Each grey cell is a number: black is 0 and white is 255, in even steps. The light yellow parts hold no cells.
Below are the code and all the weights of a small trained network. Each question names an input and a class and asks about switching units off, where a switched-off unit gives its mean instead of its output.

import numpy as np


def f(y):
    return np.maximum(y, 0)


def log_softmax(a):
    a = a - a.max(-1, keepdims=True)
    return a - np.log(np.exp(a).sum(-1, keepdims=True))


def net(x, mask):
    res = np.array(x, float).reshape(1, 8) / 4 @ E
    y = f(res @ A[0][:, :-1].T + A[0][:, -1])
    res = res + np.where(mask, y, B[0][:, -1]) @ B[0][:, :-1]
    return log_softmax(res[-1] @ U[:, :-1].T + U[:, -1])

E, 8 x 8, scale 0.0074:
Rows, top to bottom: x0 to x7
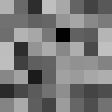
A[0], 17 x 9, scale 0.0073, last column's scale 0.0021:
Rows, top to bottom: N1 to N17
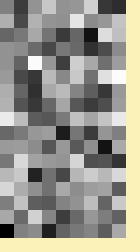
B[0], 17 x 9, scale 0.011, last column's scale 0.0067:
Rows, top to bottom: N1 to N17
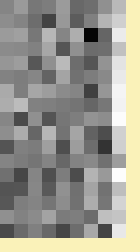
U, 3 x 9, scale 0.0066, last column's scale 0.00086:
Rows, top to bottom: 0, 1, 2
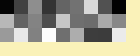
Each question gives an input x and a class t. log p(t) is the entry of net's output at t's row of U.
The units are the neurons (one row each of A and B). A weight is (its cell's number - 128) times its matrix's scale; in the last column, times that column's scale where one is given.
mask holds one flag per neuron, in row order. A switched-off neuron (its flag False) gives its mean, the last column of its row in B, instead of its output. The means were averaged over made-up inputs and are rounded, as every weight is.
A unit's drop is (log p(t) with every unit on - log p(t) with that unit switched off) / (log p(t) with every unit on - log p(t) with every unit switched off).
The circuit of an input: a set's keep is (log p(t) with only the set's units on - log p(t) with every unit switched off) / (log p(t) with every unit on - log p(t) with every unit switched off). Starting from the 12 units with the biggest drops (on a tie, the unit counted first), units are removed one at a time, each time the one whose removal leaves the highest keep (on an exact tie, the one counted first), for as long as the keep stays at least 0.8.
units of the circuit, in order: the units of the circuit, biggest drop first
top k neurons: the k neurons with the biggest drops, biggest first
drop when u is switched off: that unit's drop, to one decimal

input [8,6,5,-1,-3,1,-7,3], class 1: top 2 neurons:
N17, N11
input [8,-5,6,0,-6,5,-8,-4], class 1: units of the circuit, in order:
N13
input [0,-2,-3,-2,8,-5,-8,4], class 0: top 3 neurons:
N14, N3, N11
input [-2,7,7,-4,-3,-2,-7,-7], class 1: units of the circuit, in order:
N13, N5
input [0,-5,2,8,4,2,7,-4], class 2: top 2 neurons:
N3, N13
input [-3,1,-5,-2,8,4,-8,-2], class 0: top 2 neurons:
N14, N13
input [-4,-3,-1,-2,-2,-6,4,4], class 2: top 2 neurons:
N13, N9
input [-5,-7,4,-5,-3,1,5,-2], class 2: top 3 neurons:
N3, N10, N13
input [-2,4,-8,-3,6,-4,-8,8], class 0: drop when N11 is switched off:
0.2
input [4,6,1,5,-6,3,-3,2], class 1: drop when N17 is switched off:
0.1
